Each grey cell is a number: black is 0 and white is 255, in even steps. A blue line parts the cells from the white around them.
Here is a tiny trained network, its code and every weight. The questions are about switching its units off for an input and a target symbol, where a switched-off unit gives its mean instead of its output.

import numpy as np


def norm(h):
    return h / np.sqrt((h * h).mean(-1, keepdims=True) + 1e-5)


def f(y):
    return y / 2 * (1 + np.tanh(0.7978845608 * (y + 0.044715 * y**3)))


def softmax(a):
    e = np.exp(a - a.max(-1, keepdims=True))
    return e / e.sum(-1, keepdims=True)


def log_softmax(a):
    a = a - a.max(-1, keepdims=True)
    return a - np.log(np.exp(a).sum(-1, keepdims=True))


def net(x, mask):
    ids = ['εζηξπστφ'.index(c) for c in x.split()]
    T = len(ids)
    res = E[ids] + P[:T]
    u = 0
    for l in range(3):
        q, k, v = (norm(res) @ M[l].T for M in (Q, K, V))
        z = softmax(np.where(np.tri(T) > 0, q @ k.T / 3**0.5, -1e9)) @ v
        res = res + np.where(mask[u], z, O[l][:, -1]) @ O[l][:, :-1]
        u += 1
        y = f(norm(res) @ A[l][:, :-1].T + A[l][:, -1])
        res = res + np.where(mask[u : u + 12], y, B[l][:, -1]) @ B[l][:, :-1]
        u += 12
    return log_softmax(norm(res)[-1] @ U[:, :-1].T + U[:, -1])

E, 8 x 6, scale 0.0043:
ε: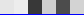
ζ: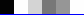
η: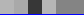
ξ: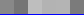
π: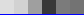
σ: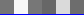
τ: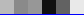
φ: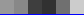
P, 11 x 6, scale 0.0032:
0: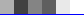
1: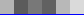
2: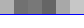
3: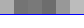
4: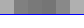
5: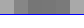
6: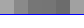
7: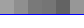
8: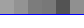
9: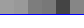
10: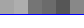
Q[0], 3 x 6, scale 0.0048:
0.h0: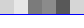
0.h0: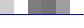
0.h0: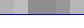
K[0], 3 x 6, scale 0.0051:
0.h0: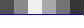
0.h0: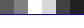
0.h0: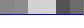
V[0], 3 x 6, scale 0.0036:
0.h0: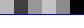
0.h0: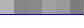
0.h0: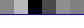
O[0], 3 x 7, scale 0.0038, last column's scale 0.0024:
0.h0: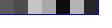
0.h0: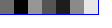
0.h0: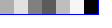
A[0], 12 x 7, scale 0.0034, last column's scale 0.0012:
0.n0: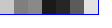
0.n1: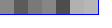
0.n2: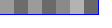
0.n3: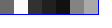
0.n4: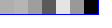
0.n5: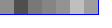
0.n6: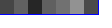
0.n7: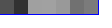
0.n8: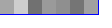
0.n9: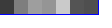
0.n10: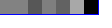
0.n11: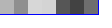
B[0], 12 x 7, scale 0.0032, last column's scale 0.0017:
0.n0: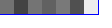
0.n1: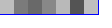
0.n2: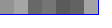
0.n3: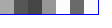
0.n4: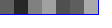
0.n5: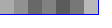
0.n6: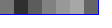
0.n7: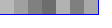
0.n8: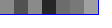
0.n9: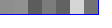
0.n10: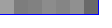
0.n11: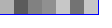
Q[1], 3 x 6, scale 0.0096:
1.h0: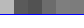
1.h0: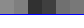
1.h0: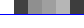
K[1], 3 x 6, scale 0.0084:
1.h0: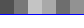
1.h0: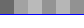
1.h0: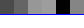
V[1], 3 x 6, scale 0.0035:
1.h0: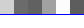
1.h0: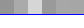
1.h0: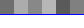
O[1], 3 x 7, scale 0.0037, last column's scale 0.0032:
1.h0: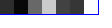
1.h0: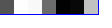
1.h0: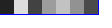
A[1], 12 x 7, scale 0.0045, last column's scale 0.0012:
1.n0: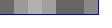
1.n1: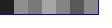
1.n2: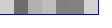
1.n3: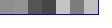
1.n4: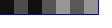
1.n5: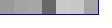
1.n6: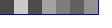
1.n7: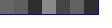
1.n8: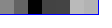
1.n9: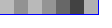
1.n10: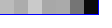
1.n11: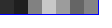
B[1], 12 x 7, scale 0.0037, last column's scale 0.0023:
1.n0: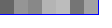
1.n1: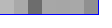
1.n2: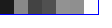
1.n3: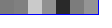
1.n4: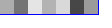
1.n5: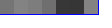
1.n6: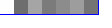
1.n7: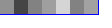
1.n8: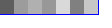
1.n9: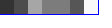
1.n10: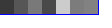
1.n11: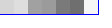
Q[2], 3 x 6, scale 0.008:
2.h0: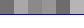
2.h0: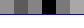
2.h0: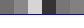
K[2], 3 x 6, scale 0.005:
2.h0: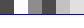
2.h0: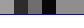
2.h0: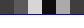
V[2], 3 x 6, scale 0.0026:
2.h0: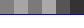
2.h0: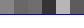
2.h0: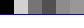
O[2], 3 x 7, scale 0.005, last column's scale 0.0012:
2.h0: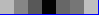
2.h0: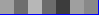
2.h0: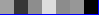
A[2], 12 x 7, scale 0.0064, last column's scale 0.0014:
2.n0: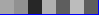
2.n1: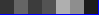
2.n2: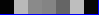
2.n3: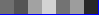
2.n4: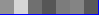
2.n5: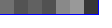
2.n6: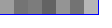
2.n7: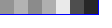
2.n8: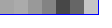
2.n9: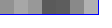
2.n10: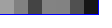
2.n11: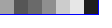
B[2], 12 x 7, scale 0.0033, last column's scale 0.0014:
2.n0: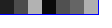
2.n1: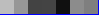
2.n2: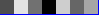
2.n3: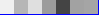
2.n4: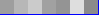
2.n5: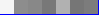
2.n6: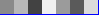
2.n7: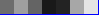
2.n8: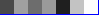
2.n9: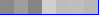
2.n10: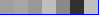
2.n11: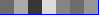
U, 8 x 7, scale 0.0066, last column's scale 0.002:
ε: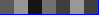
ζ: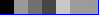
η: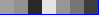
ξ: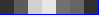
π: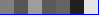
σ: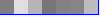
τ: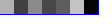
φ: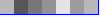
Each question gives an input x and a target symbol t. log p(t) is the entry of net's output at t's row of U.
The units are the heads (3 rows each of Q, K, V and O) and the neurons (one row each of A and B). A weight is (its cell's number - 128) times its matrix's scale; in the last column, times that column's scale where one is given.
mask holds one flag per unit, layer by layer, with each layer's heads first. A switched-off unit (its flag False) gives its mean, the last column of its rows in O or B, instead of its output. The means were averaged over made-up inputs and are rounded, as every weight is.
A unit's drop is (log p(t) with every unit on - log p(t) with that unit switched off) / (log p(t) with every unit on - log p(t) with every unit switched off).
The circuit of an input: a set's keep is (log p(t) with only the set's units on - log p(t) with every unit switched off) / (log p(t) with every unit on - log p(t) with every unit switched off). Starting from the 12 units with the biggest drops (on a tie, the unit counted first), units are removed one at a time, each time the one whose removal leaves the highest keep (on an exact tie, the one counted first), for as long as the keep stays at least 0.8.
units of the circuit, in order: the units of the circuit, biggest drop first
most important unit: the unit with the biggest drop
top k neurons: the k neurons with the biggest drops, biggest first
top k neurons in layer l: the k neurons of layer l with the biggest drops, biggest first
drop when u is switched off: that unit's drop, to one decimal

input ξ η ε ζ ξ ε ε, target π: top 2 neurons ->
(2.n0 1.n11)
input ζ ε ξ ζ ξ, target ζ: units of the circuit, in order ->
(1.h0 1.n2 1.n10)
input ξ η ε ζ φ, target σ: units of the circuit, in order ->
(1.h0 2.n4)
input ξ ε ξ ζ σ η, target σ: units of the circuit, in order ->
(1.h0)
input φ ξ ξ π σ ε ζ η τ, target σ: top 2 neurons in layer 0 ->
(0.n11 0.n7)
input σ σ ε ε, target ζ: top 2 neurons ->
(2.n0 1.n8)
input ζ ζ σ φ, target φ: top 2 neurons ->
(1.n11 1.n8)
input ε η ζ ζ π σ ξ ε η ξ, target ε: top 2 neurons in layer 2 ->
(2.n7 2.n1)
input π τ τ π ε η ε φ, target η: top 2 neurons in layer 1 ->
(1.n9 1.n8)
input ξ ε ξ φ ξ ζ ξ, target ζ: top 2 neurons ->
(0.n7 1.n2)
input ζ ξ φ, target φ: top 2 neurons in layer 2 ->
(2.n0 2.n6)
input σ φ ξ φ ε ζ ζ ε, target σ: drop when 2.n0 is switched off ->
0.2
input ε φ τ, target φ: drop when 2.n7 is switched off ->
0.2
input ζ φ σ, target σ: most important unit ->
0.h0
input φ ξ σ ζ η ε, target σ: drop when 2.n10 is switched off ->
0.2
